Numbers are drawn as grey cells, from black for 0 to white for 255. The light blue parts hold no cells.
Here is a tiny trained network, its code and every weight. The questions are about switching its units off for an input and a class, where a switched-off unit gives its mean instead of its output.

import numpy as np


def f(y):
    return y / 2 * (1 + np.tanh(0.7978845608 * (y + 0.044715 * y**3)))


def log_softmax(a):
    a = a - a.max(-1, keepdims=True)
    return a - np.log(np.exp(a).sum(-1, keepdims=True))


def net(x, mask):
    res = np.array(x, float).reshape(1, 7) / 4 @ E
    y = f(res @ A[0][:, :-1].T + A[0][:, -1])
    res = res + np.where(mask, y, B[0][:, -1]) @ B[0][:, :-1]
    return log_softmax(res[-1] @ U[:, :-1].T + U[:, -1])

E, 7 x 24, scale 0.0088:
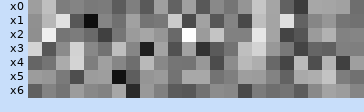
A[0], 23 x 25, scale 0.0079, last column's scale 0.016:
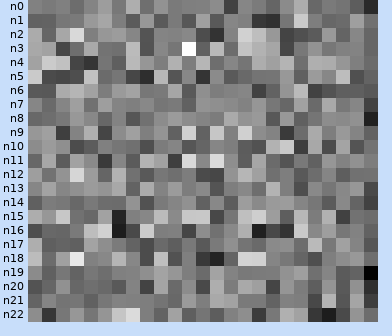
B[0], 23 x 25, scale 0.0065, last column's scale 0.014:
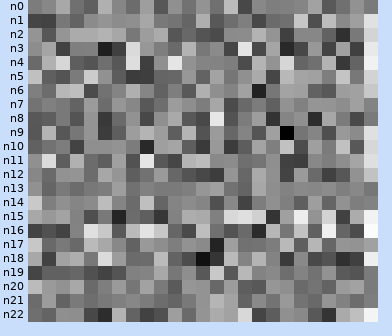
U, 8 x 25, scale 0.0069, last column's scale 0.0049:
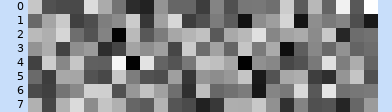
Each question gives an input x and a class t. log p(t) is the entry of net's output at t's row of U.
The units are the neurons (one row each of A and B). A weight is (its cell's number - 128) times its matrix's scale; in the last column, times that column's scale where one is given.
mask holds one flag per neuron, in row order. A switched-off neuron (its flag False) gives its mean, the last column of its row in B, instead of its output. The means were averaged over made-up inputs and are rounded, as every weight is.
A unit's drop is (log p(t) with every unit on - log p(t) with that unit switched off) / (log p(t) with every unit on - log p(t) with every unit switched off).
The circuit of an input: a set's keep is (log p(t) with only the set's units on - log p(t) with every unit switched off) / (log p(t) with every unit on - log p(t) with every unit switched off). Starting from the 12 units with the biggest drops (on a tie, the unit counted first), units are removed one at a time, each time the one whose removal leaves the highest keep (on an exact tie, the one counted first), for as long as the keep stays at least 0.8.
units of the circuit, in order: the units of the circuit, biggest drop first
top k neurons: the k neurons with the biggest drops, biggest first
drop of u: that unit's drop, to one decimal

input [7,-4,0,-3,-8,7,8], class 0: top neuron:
(n5)
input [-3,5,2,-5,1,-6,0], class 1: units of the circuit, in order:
(n4; n15)
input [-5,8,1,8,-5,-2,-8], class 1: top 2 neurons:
(n4; n10)
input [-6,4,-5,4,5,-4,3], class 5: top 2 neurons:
(n22; n6)
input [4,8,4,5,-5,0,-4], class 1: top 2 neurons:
(n10; n4)
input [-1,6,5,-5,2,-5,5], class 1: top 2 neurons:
(n4; n15)
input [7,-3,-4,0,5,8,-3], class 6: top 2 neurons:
(n16; n4)
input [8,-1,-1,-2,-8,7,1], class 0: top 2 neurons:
(n5; n10)
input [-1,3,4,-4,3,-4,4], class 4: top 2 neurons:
(n15; n10)
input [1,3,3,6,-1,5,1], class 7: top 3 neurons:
(n18; n2; n12)
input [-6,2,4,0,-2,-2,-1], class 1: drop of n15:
0.7
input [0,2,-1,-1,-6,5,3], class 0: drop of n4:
-0.1
